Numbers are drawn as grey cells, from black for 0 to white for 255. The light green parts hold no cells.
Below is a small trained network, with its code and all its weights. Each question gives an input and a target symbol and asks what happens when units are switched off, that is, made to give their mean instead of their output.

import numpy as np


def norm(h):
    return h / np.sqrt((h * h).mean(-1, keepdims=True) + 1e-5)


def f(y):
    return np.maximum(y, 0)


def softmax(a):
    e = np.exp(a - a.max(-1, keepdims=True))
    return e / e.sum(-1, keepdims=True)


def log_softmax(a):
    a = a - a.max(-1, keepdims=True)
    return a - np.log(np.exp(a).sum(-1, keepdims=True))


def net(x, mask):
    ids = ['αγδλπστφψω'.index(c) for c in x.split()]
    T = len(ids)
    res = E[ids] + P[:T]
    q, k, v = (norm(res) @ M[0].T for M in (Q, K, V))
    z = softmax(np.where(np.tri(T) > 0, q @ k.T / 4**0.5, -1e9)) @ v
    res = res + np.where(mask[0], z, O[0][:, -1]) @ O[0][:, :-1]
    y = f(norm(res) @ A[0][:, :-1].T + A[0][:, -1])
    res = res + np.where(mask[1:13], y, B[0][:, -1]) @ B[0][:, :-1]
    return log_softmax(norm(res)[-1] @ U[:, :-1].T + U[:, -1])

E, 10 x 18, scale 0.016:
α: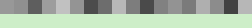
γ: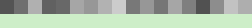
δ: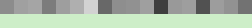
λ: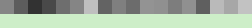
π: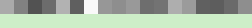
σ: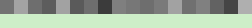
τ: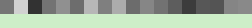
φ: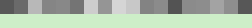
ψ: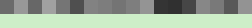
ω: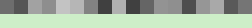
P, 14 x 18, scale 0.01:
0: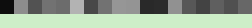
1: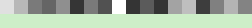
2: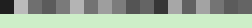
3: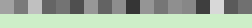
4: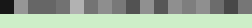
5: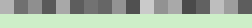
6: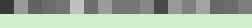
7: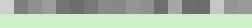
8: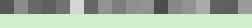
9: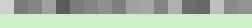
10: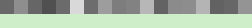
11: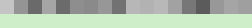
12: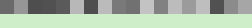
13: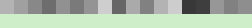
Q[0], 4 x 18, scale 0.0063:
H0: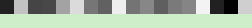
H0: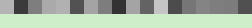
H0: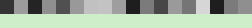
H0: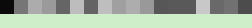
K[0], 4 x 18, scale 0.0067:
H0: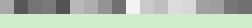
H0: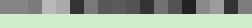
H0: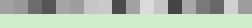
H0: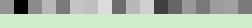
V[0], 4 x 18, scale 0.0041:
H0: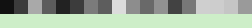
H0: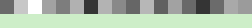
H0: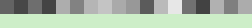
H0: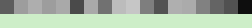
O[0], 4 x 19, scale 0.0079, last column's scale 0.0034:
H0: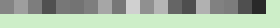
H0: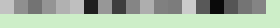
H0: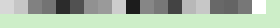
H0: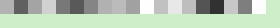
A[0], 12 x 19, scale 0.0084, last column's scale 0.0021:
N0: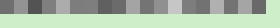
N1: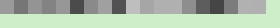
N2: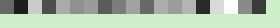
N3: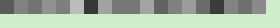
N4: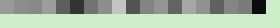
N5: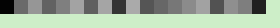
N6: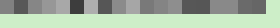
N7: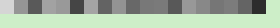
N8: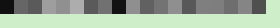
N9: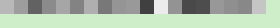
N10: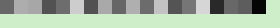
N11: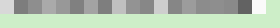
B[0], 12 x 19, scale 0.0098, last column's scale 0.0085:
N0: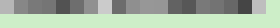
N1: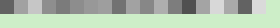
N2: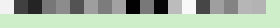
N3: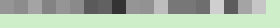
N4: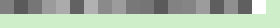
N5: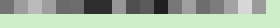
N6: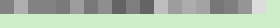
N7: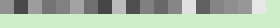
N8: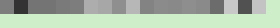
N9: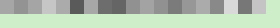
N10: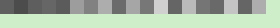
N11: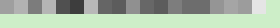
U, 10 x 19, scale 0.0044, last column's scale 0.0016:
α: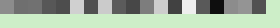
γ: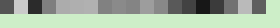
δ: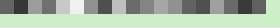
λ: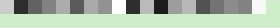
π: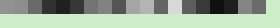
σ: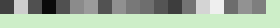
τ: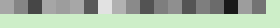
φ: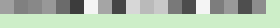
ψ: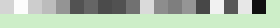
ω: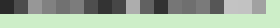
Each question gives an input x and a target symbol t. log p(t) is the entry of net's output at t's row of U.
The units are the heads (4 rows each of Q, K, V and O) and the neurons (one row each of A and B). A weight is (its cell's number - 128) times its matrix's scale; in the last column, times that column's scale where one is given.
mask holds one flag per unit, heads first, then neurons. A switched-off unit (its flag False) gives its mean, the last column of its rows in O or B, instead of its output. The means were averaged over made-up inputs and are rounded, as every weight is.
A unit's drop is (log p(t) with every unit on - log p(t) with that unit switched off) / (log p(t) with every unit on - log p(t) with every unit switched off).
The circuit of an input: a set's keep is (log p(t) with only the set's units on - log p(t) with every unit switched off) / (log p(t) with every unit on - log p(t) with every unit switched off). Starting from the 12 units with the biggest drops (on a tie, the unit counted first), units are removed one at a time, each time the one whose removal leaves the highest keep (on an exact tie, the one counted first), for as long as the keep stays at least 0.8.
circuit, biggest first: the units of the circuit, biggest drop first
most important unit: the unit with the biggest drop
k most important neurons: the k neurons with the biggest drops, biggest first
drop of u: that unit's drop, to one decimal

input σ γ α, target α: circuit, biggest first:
[H0; N10]
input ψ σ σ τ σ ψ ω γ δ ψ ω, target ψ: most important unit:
N3
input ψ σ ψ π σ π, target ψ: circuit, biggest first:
[N11; N8]
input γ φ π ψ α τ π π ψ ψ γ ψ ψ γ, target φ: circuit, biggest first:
[N7; N1]
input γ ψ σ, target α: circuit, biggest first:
[H0; N10]
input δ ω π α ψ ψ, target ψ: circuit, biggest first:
[H0; N4; N8]
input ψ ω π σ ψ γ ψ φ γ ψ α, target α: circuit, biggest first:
[N10; H0]
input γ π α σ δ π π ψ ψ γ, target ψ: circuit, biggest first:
[H0; N3]
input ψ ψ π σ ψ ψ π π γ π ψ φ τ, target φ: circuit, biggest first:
[H0; N2]
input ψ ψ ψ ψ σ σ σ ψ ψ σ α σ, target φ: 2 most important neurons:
[N0; N2]
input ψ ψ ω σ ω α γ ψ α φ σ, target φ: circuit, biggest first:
[H0; N1]
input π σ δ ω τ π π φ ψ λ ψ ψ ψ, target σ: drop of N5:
0.0
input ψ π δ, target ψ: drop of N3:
0.3
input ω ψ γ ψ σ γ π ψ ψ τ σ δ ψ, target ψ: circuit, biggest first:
[N3]
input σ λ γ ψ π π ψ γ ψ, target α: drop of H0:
1.2
